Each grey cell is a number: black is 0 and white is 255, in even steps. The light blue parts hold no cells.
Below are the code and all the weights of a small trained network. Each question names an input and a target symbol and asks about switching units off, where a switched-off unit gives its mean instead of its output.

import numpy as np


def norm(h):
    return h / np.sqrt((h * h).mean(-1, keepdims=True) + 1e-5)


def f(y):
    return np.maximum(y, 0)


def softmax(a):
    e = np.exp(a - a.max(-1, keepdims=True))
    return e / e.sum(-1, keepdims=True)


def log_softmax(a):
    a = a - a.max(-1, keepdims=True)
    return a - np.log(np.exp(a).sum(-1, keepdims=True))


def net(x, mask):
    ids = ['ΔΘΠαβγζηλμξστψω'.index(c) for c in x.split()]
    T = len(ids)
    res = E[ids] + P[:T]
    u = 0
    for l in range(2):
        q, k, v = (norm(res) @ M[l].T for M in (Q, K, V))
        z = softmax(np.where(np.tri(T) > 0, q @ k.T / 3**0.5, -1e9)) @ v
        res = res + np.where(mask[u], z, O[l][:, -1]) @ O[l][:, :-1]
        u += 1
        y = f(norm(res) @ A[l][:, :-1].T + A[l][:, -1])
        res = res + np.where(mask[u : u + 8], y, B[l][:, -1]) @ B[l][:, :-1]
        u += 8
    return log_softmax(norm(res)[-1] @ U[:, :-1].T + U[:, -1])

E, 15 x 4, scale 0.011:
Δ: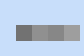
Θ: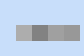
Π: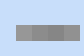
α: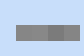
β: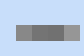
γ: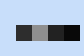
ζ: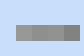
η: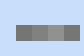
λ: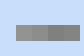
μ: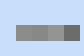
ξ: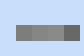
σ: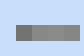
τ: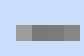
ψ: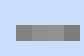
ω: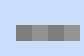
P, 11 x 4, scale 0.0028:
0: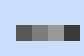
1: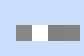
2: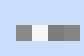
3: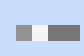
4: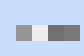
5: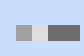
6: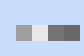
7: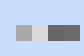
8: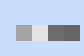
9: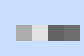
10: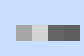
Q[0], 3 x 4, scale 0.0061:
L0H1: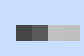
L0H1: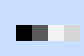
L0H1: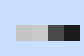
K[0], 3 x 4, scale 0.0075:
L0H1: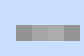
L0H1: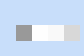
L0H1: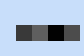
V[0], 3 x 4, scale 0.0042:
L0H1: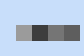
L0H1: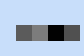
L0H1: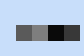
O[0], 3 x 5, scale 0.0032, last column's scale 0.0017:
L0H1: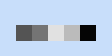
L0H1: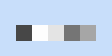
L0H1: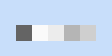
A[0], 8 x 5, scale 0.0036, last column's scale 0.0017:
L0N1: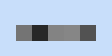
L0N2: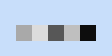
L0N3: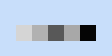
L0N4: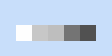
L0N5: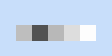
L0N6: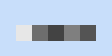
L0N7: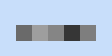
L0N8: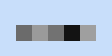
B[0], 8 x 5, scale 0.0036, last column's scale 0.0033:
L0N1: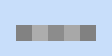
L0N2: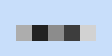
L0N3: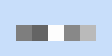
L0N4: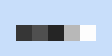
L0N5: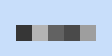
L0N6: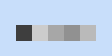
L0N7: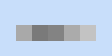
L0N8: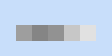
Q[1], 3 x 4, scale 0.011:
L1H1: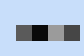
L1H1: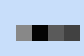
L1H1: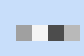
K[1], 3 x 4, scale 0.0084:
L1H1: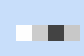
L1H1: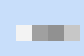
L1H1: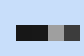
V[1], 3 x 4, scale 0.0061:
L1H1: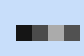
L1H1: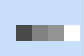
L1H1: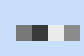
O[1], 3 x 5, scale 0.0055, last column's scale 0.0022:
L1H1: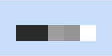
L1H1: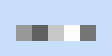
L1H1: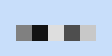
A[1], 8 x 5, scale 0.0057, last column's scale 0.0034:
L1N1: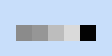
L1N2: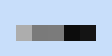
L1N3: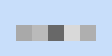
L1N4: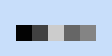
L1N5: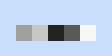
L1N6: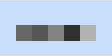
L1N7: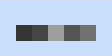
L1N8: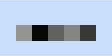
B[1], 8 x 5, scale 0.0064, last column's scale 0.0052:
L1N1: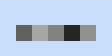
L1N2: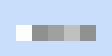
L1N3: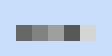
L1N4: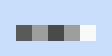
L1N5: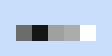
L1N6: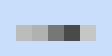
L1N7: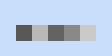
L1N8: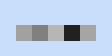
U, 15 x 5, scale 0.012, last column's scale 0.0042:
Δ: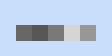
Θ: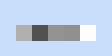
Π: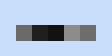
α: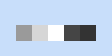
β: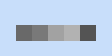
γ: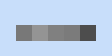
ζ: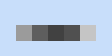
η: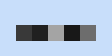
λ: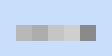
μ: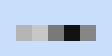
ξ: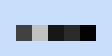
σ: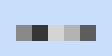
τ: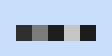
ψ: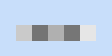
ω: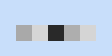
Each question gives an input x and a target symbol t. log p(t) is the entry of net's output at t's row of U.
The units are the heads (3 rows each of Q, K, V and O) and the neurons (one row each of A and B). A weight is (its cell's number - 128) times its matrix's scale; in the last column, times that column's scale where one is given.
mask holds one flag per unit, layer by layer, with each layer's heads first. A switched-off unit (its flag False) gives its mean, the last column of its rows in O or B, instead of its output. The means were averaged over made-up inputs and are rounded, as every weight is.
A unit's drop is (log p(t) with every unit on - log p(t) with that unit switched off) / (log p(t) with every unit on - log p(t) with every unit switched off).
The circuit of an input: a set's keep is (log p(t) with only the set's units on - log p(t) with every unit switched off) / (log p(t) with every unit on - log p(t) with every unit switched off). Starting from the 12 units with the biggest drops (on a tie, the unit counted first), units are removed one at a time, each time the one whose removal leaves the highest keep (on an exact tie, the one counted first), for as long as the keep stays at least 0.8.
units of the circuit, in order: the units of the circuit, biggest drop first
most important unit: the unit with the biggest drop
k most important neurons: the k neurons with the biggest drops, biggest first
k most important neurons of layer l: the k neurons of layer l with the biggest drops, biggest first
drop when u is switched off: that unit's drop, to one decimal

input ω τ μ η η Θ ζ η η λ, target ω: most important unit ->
L1H1
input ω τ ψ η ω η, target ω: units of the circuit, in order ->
[L0H1, L1H1]
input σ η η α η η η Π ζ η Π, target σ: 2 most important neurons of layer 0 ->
[L0N2, L0N8]
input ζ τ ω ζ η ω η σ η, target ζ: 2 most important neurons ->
[L0N4, L1N5]
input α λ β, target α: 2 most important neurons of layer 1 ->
[L1N5, L1N1]
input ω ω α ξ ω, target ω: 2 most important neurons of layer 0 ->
[L0N4, L0N8]
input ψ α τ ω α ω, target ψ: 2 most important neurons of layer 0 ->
[L0N4, L0N8]
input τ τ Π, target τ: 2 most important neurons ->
[L0N5, L0N8]
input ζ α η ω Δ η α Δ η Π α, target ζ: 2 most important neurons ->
[L0N4, L1N5]
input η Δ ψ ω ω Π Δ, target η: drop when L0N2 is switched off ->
0.1
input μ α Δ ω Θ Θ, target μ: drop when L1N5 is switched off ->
0.1
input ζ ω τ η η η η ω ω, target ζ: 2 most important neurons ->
[L0N4, L1N5]
